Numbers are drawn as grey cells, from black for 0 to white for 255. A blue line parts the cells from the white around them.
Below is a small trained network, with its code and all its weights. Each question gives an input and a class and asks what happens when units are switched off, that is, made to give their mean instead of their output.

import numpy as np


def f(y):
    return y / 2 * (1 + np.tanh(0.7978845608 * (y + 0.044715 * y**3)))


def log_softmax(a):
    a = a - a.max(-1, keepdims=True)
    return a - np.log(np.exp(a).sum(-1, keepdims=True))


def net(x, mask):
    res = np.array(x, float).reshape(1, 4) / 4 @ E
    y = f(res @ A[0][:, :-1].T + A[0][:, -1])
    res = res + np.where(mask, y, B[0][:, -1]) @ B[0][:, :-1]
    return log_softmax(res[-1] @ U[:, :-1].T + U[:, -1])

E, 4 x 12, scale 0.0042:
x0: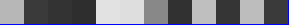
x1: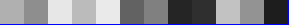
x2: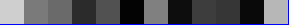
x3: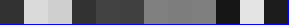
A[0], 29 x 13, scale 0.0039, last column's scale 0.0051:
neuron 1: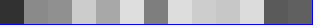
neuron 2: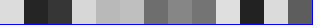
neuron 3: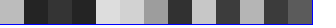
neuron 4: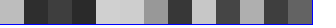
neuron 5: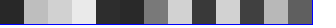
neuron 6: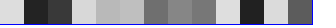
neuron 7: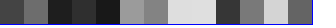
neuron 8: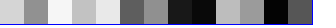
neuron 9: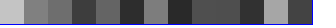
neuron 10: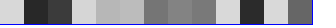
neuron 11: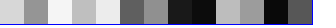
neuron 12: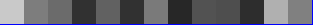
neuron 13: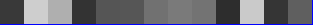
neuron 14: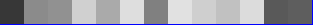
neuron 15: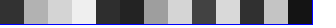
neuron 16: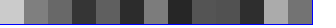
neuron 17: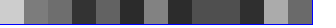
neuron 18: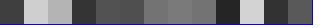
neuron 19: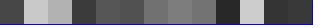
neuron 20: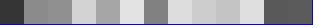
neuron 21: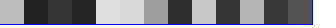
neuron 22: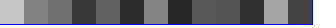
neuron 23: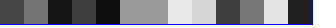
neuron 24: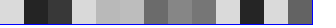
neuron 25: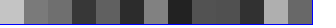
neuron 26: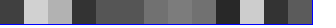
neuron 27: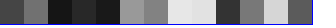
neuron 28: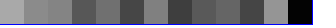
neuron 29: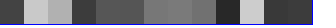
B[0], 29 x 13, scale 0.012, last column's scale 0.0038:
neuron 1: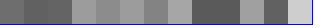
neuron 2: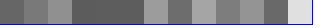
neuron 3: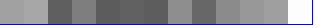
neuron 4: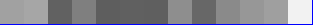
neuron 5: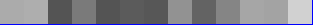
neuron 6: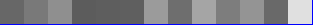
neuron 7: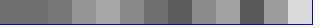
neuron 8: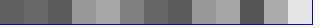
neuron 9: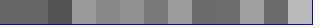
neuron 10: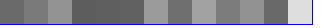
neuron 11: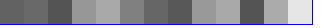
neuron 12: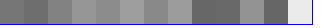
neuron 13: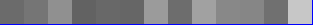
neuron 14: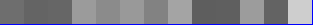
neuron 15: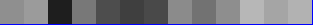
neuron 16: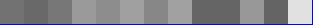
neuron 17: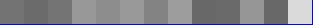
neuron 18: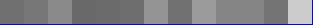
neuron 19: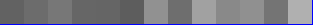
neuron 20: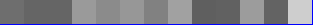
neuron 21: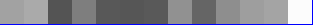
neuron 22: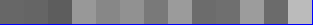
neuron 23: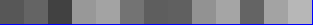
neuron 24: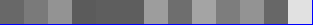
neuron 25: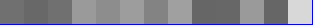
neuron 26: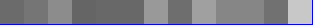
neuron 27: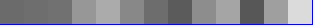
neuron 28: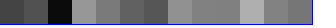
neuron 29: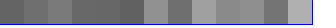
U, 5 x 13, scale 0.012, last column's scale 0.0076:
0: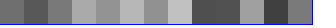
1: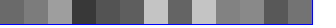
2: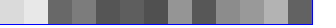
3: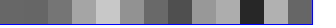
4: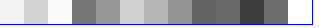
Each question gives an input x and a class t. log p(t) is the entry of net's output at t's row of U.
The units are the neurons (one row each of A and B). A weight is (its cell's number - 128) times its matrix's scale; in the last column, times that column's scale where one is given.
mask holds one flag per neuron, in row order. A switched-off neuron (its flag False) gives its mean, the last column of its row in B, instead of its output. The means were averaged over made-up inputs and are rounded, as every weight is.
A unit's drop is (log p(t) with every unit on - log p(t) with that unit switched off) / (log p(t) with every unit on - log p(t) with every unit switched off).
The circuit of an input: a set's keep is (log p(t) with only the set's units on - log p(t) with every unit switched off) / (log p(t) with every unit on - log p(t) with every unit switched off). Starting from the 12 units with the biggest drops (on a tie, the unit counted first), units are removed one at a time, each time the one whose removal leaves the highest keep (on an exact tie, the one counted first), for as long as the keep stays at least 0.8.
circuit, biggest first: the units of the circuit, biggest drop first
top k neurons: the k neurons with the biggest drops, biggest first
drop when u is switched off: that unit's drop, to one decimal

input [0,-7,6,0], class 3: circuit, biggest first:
[neuron 27]
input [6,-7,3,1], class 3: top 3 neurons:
[neuron 27; neuron 7; neuron 23]
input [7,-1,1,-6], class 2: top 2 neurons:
[neuron 21; neuron 3]
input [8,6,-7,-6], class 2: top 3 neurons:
[neuron 21; neuron 3; neuron 4]
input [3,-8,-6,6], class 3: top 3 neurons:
[neuron 27; neuron 7; neuron 23]
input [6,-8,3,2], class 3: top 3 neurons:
[neuron 27; neuron 7; neuron 23]
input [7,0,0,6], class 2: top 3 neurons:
[neuron 21; neuron 3; neuron 4]
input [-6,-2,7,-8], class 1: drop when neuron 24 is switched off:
0.5
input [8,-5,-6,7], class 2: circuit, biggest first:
[neuron 21; neuron 3]
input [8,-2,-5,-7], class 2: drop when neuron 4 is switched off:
0.4
